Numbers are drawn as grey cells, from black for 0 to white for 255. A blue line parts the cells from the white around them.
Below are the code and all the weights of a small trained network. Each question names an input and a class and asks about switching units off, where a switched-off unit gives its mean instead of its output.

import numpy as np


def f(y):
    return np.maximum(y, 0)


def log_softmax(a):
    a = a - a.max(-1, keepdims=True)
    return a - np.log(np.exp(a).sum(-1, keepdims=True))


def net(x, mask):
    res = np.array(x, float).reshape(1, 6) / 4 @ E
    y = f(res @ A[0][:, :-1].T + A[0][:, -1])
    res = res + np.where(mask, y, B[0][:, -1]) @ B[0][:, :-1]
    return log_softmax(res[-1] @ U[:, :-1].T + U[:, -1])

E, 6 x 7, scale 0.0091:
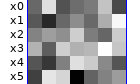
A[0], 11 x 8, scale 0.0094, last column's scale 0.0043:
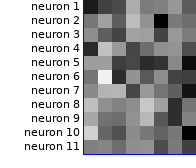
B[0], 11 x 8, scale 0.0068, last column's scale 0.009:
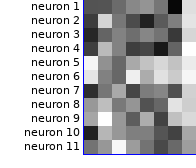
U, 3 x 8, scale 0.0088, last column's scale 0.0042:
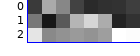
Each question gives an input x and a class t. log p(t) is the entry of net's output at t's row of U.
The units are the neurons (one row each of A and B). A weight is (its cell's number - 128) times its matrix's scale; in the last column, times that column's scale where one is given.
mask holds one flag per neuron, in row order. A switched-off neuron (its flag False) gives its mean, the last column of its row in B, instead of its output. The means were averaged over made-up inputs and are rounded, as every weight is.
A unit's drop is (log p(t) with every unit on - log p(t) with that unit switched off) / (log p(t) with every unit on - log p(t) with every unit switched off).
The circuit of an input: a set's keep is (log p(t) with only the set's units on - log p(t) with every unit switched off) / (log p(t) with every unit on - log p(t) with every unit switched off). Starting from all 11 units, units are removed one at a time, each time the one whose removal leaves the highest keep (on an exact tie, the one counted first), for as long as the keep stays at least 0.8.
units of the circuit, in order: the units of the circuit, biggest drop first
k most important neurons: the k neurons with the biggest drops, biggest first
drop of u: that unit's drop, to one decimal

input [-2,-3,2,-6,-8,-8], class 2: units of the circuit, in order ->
neuron 5
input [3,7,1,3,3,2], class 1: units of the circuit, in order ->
neuron 1; neuron 9
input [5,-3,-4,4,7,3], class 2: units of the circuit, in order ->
neuron 8; neuron 1
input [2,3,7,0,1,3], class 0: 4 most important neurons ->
neuron 6; neuron 5; neuron 8; neuron 9
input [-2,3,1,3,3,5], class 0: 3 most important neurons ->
neuron 6; neuron 5; neuron 8
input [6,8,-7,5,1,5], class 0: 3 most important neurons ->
neuron 4; neuron 6; neuron 5
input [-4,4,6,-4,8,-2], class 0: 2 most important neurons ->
neuron 2; neuron 6
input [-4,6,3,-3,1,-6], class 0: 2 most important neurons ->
neuron 2; neuron 6
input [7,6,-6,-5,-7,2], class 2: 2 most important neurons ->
neuron 5; neuron 6
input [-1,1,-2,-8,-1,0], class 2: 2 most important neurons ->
neuron 5; neuron 6
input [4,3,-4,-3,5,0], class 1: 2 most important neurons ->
neuron 4; neuron 2
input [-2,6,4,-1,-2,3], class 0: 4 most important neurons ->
neuron 6; neuron 5; neuron 8; neuron 9
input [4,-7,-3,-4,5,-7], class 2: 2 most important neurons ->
neuron 6; neuron 8
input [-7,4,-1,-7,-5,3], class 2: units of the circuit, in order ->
neuron 5
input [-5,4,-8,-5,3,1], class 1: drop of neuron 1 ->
0.1
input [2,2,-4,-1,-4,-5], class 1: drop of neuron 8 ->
0.4
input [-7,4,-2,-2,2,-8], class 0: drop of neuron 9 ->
0.2
